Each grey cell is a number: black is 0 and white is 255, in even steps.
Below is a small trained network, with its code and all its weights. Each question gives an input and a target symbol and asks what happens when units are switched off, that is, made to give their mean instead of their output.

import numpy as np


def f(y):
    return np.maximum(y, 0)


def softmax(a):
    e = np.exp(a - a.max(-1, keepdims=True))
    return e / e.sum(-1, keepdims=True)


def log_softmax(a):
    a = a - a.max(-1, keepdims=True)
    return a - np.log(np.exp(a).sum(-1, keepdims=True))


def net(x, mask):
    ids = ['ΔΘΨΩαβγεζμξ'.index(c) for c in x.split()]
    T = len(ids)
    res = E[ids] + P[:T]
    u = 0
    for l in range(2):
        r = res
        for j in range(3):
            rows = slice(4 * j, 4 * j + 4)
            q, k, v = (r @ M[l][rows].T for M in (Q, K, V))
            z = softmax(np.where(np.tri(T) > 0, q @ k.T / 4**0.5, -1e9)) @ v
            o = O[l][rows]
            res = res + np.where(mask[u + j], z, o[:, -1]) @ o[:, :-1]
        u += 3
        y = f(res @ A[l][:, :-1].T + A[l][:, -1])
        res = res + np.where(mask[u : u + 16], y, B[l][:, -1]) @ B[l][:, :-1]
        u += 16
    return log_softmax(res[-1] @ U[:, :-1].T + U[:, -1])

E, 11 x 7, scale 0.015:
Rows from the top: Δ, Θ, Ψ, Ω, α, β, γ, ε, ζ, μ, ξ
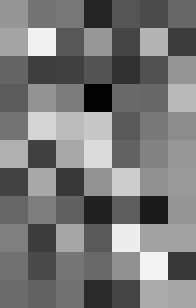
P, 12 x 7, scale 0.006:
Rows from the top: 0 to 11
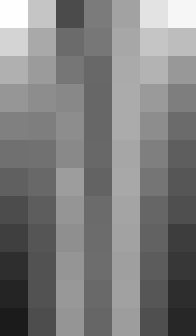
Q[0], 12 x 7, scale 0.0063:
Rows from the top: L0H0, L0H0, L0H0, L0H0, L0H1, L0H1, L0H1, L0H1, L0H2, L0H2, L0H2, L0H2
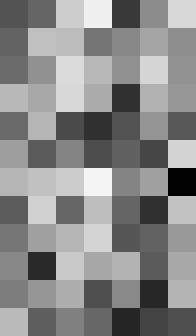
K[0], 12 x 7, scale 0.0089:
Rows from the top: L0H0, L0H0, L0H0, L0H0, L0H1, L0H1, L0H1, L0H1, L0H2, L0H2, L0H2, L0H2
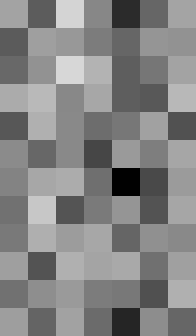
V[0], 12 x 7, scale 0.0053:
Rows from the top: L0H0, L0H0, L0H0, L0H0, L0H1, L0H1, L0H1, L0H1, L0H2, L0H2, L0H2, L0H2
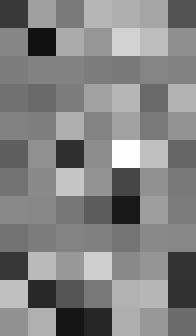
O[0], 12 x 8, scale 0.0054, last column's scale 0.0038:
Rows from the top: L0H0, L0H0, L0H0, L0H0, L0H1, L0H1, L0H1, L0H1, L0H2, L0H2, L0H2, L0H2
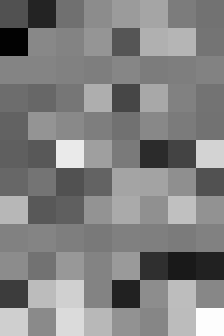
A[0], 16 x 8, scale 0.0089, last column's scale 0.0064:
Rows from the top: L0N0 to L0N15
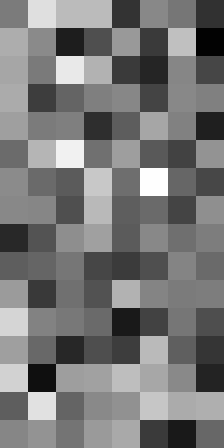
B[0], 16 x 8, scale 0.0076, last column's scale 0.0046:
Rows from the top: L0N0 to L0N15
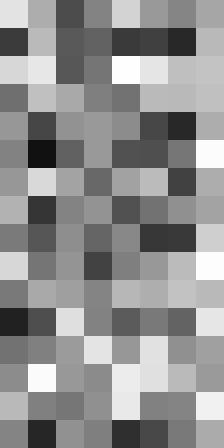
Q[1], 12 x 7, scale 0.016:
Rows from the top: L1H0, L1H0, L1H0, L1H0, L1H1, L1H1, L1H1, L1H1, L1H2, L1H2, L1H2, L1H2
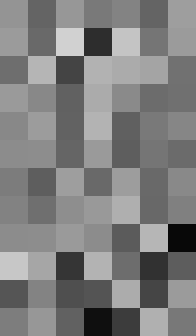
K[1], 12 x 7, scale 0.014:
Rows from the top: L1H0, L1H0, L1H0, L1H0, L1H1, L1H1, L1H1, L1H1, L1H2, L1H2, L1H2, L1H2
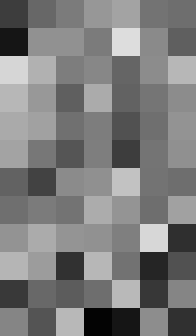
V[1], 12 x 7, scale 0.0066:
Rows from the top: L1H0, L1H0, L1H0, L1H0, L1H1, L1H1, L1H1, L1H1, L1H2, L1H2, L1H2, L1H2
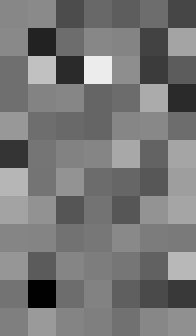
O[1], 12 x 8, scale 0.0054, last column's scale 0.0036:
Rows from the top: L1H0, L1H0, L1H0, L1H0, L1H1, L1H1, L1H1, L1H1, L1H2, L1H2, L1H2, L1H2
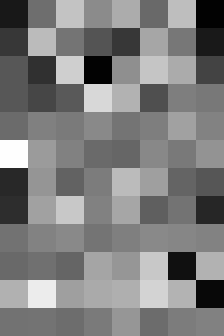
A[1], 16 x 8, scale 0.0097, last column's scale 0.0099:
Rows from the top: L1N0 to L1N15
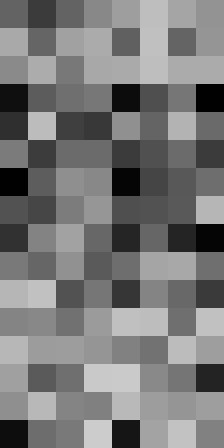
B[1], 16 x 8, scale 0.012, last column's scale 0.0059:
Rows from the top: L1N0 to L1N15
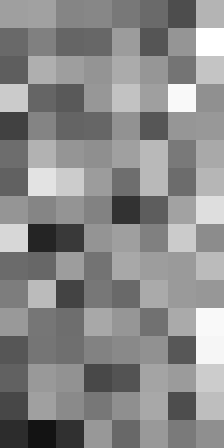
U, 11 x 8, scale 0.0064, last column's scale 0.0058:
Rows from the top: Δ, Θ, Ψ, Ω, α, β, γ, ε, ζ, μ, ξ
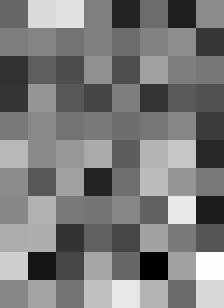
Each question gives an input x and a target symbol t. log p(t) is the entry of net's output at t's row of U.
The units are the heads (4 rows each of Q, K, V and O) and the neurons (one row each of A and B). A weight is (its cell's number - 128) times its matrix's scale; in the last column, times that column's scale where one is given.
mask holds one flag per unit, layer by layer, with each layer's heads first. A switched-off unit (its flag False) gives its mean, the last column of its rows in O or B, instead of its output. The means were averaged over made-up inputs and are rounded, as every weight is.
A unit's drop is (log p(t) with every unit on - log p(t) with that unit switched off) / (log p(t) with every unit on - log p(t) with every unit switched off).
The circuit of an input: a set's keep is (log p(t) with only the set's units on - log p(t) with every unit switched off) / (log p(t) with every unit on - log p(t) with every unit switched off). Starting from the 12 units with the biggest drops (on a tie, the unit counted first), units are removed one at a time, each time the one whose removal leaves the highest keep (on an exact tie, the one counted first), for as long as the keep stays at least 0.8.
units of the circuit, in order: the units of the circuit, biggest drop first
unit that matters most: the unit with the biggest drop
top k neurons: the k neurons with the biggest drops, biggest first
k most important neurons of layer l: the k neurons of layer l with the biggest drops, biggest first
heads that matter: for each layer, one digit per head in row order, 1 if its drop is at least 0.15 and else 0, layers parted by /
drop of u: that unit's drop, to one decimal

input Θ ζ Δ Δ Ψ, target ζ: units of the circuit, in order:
L1H0, L1N10, L0N9
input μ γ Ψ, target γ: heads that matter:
010 / 100
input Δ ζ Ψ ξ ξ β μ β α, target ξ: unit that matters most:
L0N0
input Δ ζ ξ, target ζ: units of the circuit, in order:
L1H0, L1N10
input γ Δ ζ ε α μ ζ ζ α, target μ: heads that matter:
001 / 001
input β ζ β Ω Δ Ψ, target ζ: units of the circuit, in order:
L1H0, L0N9, L1N10
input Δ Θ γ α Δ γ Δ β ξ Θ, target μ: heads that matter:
010 / 000
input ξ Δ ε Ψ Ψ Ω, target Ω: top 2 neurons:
L1N4, L0N1
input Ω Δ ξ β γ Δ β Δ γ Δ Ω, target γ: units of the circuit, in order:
L1H0, L0N9, L1N9
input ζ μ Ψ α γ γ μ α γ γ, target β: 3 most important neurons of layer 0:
L0N15, L0N5, L0N8
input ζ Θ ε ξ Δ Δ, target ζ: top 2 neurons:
L1N10, L0N14
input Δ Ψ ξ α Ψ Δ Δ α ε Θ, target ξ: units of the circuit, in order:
L1N2, L0N0
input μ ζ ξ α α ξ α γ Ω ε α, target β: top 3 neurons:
L1N6, L0N15, L1N3
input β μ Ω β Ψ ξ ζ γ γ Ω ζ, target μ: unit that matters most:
L0H1
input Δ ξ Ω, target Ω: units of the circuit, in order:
L0N1, L1N4, L1H1, L0H1
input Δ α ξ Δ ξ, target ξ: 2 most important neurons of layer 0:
L0N11, L0N14
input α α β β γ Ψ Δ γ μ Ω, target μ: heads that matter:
000 / 101
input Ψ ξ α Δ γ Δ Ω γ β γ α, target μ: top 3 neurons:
L0N2, L0N0, L0N5
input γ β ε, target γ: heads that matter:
010 / 100
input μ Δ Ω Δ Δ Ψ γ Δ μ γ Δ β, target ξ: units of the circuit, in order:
L0N2
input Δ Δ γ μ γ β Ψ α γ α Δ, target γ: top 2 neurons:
L0N9, L1N9
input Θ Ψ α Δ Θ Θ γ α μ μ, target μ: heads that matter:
001 / 000
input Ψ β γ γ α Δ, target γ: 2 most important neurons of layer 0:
L0N9, L0N11
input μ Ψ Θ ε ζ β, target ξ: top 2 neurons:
L0N2, L1N2
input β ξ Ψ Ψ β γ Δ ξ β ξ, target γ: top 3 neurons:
L0N9, L1N9, L0N14
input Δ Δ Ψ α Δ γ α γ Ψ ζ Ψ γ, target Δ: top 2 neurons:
L1N6, L0N15
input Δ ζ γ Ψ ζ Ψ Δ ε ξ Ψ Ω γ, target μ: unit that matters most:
L1H1
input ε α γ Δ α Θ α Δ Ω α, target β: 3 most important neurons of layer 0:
L0N5, L0N15, L0N14
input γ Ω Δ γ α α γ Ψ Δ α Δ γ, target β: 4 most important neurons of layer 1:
L1N6, L1N3, L1N7, L1N8
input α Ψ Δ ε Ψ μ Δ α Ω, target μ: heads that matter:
000 / 100
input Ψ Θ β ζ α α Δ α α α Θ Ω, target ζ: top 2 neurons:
L0N9, L1N10
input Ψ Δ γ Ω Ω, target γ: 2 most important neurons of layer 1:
L1N9, L1N11
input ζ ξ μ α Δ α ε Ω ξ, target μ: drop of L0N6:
0.2
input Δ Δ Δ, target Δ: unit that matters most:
L0H0
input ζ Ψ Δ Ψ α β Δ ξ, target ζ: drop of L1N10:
0.4
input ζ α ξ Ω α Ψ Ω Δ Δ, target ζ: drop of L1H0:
0.9
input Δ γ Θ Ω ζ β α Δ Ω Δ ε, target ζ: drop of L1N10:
0.4
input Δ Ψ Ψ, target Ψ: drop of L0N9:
0.0
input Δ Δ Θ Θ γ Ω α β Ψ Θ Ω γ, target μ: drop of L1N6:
0.1
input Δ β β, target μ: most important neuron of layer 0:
L0N13
